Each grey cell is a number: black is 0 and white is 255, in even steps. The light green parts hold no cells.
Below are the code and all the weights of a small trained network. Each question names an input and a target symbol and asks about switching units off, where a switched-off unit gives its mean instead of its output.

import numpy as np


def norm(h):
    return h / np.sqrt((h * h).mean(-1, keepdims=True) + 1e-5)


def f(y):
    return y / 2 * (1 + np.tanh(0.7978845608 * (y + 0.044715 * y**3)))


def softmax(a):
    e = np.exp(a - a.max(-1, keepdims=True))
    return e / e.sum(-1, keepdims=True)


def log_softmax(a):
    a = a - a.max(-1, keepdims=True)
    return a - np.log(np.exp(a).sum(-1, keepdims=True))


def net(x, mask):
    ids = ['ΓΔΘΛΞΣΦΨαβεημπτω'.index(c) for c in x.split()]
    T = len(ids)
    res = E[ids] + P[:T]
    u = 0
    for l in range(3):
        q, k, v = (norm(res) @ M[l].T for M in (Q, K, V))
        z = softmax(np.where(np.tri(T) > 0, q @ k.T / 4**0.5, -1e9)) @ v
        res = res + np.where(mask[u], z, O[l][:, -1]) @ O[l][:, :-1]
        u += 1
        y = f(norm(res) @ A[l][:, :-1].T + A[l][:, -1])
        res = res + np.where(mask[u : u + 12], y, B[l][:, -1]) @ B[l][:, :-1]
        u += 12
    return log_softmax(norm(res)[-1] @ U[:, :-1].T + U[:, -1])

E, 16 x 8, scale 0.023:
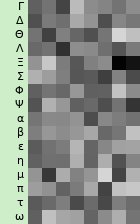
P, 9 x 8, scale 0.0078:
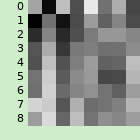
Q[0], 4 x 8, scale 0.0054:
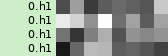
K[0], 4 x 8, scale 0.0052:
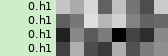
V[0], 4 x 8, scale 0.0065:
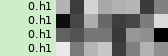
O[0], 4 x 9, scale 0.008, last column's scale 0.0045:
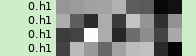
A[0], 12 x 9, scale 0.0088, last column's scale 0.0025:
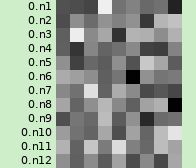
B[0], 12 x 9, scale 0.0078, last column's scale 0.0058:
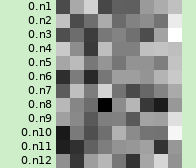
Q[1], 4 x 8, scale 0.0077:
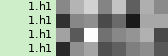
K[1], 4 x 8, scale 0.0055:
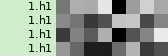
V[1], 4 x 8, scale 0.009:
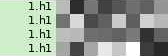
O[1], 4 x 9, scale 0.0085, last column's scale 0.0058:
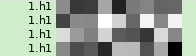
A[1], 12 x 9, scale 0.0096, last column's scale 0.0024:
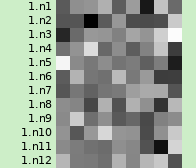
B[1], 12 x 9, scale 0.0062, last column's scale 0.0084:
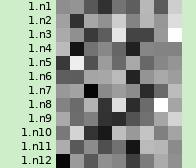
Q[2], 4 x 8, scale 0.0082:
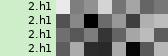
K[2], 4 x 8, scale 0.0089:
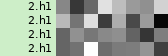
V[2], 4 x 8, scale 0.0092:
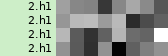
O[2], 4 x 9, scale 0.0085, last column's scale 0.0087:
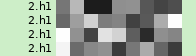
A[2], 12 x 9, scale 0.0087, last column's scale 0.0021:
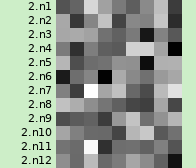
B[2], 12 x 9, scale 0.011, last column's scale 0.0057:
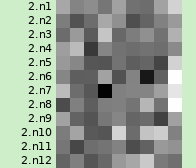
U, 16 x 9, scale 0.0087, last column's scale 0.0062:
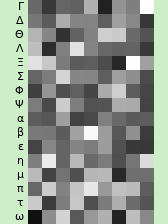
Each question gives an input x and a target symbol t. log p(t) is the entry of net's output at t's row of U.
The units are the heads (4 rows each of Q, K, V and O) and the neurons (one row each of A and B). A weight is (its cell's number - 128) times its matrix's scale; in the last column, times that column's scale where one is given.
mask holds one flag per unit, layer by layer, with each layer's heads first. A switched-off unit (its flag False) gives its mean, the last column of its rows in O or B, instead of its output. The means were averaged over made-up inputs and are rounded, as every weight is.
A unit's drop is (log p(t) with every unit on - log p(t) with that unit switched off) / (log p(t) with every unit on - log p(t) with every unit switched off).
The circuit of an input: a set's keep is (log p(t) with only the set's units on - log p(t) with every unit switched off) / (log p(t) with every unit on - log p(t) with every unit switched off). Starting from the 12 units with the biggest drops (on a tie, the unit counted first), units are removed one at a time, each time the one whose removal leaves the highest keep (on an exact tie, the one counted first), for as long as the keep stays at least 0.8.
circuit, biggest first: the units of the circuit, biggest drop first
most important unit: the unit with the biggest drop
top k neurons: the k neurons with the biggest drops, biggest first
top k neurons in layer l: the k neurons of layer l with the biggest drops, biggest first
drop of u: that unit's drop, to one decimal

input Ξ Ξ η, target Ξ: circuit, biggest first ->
[1.h1]
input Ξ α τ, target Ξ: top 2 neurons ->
[0.n7 0.n4]
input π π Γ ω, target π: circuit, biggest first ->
[1.h1 0.h1]
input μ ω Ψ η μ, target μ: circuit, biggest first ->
[1.h1 0.h1]
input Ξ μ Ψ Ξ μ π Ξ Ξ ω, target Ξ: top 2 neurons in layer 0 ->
[0.n6 0.n7]
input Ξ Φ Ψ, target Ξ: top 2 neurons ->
[0.n7 0.n4]
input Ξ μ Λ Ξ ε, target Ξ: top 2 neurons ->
[0.n7 0.n1]
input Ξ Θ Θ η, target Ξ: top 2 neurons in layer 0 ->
[0.n7 0.n4]
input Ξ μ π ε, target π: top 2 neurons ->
[0.n7 0.n8]
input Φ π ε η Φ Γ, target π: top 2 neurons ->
[0.n1 1.n8]
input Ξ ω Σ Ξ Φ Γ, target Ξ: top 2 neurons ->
[0.n6 0.n7]
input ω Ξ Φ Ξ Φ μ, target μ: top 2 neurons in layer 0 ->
[0.n11 0.n1]
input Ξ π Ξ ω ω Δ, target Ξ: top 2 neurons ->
[2.n7 0.n7]
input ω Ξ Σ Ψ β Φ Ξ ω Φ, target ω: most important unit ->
2.h1
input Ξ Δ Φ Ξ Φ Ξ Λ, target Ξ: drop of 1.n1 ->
-0.1
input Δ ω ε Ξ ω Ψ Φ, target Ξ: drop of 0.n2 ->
0.1
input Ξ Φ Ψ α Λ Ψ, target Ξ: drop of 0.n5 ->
-0.1
